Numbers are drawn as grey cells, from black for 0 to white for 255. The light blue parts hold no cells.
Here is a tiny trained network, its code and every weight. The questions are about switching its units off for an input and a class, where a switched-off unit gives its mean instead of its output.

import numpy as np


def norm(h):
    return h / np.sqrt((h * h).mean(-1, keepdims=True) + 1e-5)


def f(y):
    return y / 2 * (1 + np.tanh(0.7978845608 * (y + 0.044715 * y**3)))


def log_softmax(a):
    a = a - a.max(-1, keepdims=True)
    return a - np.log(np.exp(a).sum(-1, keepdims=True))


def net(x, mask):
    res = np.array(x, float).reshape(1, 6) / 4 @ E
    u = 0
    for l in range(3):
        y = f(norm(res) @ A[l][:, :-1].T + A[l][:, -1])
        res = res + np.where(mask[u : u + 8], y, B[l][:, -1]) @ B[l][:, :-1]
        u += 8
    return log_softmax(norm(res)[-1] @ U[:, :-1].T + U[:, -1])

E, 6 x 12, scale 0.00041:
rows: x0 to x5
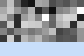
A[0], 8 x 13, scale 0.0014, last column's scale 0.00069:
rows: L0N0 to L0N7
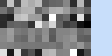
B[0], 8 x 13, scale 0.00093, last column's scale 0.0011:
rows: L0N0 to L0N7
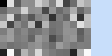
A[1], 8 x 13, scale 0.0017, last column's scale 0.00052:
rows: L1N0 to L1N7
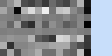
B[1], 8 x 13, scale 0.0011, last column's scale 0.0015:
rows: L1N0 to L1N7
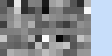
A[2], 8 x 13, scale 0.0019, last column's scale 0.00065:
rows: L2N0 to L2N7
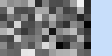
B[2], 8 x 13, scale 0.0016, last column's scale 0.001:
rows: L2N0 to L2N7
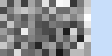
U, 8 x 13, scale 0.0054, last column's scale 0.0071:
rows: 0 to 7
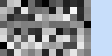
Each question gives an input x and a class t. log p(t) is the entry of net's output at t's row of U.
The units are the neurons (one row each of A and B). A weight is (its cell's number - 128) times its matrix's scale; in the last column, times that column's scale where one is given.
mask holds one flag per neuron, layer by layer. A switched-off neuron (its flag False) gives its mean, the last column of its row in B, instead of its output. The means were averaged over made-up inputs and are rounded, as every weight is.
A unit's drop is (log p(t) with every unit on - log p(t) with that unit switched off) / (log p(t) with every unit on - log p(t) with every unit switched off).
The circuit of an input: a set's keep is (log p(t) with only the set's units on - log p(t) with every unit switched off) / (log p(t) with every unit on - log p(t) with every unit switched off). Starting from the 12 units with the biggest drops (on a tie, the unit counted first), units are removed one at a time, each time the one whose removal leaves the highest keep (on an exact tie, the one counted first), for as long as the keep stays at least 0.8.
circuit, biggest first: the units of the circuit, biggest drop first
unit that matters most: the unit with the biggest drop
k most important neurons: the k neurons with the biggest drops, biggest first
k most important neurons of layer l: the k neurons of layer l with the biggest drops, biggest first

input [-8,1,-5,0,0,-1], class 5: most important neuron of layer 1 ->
[L1N1]
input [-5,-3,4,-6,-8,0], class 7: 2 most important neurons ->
[L2N7, L2N0]
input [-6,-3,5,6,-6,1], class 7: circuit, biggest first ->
[L2N7, L0N7]
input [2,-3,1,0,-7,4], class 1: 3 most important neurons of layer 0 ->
[L0N7, L0N5, L0N4]
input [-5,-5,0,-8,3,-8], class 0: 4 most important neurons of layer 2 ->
[L2N3, L2N5, L2N0, L2N1]
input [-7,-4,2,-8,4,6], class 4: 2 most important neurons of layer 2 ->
[L2N6, L2N1]
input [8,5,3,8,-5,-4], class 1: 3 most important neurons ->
[L2N4, L0N7, L0N3]
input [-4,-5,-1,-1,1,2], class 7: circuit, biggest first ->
[L2N7, L0N7, L1N1]
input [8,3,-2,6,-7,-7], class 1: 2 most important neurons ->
[L2N4, L0N3]
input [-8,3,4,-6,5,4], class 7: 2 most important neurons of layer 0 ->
[L0N3, L0N1]
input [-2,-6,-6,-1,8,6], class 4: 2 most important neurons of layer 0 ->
[L0N3, L0N2]
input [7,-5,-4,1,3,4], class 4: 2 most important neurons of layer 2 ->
[L2N6, L2N2]
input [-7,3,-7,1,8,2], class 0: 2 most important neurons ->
[L1N0, L0N7]
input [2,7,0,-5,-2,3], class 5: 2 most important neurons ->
[L2N0, L1N1]
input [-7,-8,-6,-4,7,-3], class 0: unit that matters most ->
L2N5
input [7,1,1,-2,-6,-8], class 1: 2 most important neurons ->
[L2N4, L1N1]
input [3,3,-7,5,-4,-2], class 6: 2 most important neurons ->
[L0N0, L1N1]
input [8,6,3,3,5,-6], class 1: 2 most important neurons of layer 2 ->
[L2N4, L2N2]
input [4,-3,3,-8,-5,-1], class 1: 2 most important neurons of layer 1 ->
[L1N1, L1N5]
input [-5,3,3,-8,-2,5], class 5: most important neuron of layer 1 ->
[L1N6]
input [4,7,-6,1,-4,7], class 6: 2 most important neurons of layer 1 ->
[L1N1, L1N7]
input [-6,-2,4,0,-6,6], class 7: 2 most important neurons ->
[L2N7, L0N7]
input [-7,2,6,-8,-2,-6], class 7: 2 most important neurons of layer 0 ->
[L0N3, L0N7]
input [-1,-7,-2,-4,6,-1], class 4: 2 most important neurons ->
[L2N6, L1N1]
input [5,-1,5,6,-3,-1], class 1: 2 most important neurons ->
[L2N4, L0N7]
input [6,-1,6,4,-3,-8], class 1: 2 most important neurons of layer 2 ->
[L2N4, L2N0]
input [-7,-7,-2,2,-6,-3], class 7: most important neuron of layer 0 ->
[L0N1]
